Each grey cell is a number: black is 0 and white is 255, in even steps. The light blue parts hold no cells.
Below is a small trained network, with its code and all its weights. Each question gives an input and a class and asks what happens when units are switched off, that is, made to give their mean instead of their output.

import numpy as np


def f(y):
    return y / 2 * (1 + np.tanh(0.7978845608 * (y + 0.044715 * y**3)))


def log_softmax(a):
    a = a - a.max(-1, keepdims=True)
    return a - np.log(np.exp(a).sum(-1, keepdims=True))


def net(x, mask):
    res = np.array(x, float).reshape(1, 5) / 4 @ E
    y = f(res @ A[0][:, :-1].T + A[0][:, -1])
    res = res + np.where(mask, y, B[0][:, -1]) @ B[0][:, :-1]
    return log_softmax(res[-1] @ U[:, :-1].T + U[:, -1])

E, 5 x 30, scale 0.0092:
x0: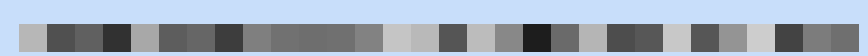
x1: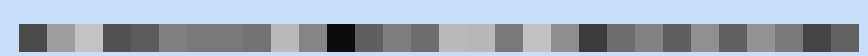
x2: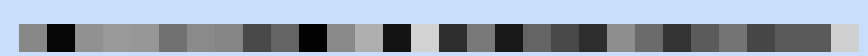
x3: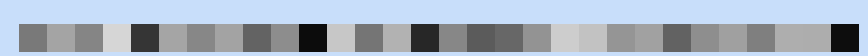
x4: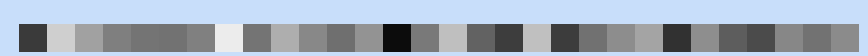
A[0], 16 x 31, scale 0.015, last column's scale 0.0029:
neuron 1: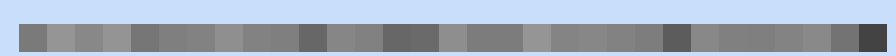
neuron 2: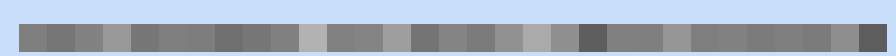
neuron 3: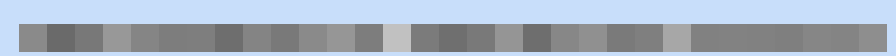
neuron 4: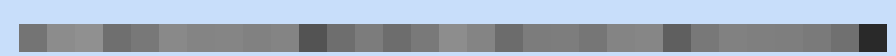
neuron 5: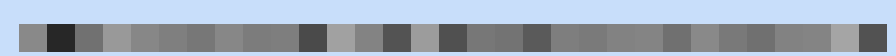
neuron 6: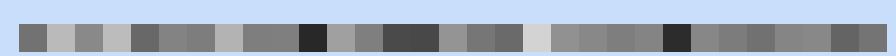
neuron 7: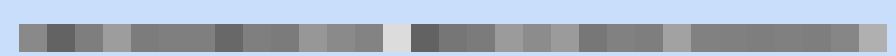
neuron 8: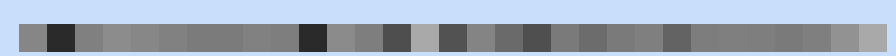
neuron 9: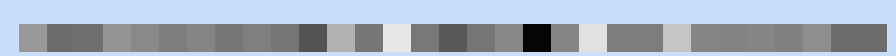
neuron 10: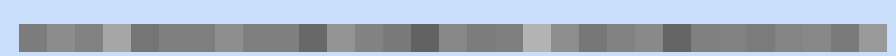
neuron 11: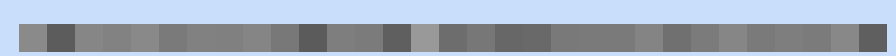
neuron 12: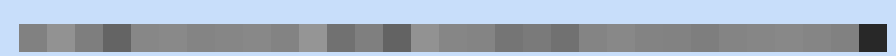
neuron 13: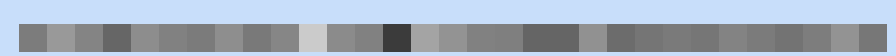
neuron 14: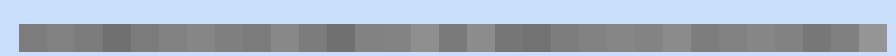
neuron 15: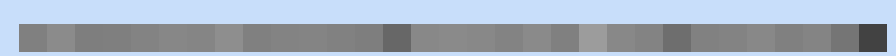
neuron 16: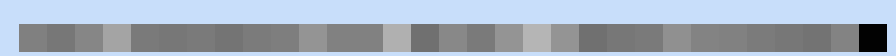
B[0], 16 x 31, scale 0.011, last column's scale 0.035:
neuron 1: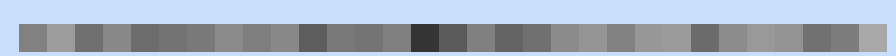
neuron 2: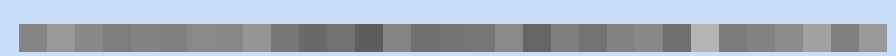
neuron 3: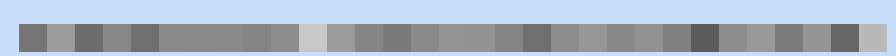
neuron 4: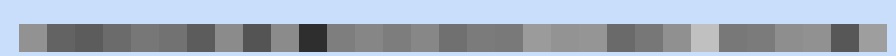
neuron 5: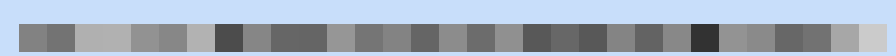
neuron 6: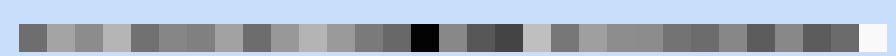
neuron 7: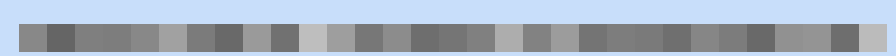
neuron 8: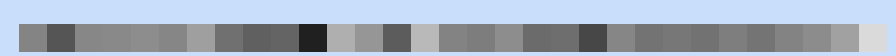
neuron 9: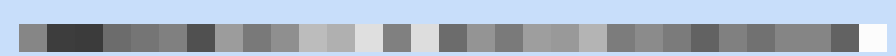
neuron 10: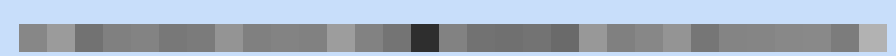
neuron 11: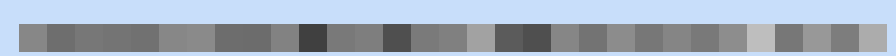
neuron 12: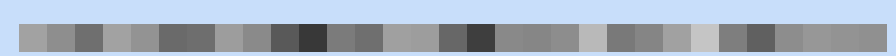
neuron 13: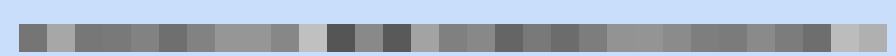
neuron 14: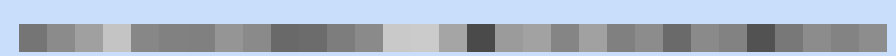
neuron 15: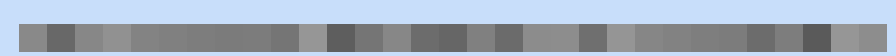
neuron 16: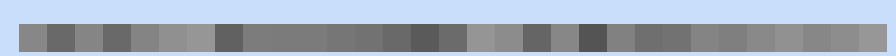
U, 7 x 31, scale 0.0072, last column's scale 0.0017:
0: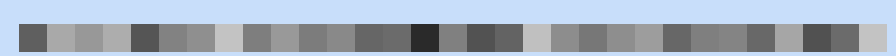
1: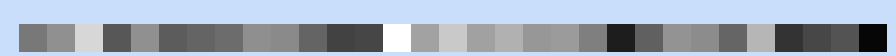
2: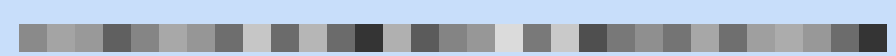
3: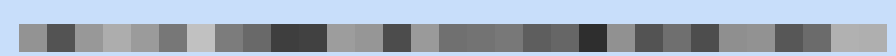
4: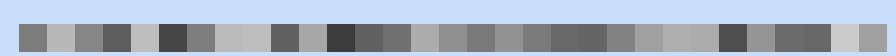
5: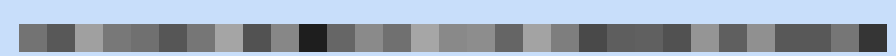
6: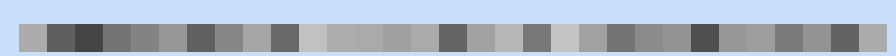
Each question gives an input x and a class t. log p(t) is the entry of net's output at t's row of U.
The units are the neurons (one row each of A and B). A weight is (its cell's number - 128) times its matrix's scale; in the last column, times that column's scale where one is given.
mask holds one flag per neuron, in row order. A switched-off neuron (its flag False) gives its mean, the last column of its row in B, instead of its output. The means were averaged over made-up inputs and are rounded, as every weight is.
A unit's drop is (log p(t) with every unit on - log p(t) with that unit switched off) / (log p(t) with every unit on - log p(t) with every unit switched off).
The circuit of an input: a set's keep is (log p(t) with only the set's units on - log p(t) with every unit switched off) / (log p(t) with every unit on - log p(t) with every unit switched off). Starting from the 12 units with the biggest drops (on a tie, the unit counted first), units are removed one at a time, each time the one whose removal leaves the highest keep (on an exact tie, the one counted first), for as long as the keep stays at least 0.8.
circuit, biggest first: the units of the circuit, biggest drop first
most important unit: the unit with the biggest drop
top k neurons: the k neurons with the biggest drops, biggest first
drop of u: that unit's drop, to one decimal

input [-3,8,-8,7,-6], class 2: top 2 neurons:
(neuron 7; neuron 16)
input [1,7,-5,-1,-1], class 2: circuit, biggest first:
(neuron 9; neuron 6)
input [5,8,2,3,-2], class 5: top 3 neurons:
(neuron 9; neuron 6; neuron 5)
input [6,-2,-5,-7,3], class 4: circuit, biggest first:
(neuron 13; neuron 9)
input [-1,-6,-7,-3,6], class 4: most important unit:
neuron 6
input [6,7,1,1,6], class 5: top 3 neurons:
(neuron 6; neuron 4; neuron 10)
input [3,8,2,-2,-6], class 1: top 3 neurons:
(neuron 9; neuron 5; neuron 6)
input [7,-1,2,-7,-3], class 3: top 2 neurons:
(neuron 8; neuron 5)
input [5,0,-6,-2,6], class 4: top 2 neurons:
(neuron 6; neuron 9)
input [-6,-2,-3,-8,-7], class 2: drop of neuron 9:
0.6
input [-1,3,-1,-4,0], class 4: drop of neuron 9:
0.2
